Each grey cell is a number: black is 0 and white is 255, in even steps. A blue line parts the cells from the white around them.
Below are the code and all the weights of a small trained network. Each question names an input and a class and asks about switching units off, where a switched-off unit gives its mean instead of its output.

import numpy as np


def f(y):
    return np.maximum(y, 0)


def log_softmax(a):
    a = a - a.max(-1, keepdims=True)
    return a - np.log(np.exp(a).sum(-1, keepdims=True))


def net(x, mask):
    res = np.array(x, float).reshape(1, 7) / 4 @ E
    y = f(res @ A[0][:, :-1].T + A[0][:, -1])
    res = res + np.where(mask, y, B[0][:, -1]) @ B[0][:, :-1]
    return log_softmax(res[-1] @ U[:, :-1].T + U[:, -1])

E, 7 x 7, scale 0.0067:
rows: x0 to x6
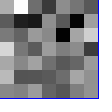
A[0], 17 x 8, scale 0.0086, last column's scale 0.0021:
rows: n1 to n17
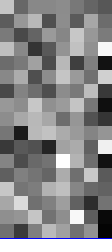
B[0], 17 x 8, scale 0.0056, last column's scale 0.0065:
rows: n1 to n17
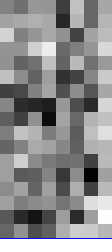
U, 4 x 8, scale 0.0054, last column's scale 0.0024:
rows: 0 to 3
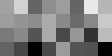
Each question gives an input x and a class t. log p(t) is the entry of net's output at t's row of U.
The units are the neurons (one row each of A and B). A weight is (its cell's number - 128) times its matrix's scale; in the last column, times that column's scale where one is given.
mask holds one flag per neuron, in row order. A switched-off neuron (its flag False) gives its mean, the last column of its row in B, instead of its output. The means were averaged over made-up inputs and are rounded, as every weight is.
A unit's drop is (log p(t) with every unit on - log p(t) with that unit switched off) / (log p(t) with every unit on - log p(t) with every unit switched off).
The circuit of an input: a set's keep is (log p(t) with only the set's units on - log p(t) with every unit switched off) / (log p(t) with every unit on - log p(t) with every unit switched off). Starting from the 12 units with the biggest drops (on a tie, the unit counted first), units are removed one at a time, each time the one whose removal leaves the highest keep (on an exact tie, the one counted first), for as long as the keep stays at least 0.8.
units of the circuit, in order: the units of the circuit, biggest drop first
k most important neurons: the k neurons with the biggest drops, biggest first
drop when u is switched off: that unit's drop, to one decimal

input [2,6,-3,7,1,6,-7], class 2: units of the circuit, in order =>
[n14 n1 n16]
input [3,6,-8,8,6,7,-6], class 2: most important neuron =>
[n14]
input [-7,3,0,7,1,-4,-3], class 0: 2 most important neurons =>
[n10 n17]
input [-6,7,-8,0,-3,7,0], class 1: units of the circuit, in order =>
[n16 n8 n11]
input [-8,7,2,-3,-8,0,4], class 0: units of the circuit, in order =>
[n10 n17]
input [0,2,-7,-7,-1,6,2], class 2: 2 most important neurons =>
[n13 n16]
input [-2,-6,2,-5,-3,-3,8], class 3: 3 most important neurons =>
[n16 n8 n4]
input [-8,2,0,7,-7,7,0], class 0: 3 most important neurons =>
[n10 n17 n3]
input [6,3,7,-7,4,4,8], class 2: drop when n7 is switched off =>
0.2
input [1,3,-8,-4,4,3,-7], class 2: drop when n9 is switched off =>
0.1
